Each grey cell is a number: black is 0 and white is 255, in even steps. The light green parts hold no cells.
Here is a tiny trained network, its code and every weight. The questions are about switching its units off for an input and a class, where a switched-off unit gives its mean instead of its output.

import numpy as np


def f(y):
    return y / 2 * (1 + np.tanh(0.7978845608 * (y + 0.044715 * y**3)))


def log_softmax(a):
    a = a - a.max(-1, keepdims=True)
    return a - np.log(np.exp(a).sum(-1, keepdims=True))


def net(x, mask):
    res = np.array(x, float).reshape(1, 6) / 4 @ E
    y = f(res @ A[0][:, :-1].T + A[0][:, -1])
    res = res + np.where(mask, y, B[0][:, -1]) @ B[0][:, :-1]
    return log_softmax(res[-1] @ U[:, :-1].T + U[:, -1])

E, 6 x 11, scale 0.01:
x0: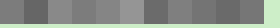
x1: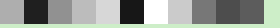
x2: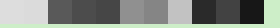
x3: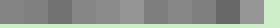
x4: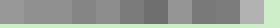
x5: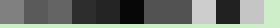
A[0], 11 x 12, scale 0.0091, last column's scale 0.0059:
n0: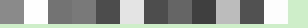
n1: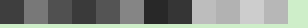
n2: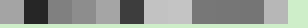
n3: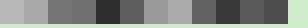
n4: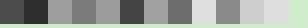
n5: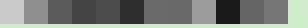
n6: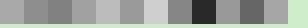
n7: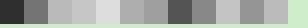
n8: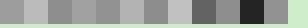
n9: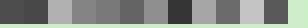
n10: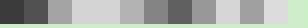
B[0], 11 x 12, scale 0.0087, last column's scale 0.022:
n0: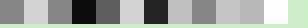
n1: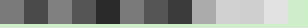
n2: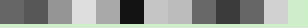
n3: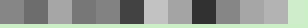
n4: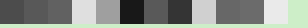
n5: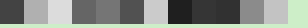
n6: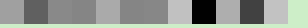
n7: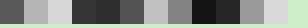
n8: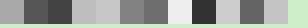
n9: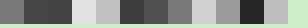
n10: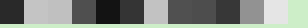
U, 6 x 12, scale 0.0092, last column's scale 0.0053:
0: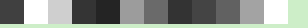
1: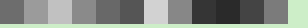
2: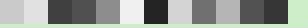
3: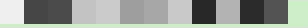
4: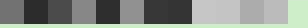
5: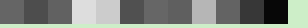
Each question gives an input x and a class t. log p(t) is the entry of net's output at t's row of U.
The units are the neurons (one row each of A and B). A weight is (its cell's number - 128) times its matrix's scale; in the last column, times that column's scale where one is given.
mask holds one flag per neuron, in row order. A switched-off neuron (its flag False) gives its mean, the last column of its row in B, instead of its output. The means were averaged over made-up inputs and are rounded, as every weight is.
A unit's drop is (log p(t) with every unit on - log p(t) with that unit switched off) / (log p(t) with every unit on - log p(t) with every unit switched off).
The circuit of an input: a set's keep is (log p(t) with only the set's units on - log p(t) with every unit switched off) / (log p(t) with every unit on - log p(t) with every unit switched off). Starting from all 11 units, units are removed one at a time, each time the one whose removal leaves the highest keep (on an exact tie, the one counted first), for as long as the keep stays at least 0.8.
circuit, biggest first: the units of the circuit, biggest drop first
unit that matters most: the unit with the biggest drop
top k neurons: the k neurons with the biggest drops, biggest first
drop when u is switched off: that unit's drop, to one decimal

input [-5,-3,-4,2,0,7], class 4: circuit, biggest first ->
(n1)
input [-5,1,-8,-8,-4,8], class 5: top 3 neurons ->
(n9; n4; n0)
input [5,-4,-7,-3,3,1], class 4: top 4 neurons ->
(n9; n1; n4; n5)
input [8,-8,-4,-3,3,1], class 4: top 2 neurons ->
(n1; n5)
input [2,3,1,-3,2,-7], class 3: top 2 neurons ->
(n8; n6)
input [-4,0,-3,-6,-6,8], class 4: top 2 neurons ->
(n1; n2)
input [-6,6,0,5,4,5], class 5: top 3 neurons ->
(n7; n10; n4)
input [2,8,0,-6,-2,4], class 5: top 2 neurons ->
(n7; n10)
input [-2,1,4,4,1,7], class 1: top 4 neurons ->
(n0; n3; n10; n1)
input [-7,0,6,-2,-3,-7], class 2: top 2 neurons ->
(n0; n2)
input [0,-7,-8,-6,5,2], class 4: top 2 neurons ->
(n1; n9)
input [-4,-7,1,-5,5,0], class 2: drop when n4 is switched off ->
0.2
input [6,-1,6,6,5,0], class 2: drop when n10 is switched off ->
0.4
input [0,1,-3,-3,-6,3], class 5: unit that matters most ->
n0
